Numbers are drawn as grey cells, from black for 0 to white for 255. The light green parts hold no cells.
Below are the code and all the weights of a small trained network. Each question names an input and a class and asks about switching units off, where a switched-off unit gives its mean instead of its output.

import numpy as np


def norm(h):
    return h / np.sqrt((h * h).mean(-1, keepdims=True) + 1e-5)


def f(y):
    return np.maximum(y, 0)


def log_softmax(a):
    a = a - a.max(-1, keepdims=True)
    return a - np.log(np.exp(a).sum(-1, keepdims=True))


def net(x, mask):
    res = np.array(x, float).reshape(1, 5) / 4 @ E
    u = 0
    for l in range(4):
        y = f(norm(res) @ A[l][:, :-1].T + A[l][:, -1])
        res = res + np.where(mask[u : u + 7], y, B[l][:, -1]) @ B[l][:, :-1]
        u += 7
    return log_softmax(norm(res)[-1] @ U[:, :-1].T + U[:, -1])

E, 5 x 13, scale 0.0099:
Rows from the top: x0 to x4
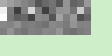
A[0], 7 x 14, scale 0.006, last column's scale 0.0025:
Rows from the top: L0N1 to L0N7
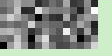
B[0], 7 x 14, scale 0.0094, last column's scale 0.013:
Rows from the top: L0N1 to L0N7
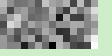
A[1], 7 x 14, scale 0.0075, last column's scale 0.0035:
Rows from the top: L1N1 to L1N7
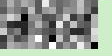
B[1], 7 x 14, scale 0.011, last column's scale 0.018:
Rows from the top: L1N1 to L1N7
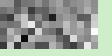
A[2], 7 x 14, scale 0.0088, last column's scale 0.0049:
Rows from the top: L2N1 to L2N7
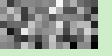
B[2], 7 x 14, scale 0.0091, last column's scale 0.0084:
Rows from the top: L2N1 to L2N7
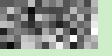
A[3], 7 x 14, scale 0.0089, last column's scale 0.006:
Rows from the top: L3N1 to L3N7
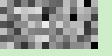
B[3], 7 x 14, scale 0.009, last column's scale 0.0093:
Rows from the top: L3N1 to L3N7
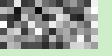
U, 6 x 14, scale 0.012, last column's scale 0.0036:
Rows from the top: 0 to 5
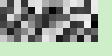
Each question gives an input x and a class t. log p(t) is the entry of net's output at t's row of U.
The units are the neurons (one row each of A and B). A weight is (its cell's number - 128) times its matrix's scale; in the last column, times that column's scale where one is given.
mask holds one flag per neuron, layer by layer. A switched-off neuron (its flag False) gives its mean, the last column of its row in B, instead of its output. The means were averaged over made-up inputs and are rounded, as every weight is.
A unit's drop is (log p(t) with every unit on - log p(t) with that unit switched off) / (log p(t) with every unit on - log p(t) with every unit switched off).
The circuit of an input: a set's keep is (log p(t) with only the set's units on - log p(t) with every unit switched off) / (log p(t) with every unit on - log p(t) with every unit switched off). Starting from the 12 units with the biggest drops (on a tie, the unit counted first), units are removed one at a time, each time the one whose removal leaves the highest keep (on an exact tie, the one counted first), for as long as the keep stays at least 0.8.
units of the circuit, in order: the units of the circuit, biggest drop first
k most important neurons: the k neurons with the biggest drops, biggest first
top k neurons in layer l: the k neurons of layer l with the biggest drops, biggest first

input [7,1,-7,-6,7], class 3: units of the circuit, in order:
[L1N6]
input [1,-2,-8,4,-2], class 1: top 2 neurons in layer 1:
[L1N3 L1N4]
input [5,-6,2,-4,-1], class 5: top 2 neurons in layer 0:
[L0N6 L0N2]
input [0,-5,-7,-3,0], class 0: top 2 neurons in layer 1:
[L1N4 L1N6]
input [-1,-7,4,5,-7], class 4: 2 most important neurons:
[L0N6 L0N3]
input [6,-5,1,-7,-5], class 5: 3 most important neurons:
[L0N6 L0N5 L0N2]
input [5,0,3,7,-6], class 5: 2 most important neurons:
[L0N7 L0N5]
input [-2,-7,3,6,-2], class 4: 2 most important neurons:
[L0N6 L0N2]
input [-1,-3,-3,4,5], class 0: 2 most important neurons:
[L0N7 L0N3]
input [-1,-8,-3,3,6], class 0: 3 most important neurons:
[L0N3 L0N7 L1N4]
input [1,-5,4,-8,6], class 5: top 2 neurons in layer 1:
[L1N3 L1N5]
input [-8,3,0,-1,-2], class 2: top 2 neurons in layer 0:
[L0N7 L0N4]
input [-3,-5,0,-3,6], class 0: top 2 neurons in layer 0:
[L0N7 L0N3]
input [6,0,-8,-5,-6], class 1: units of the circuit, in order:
[L0N6]
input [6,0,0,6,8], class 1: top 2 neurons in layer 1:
[L1N4 L1N7]
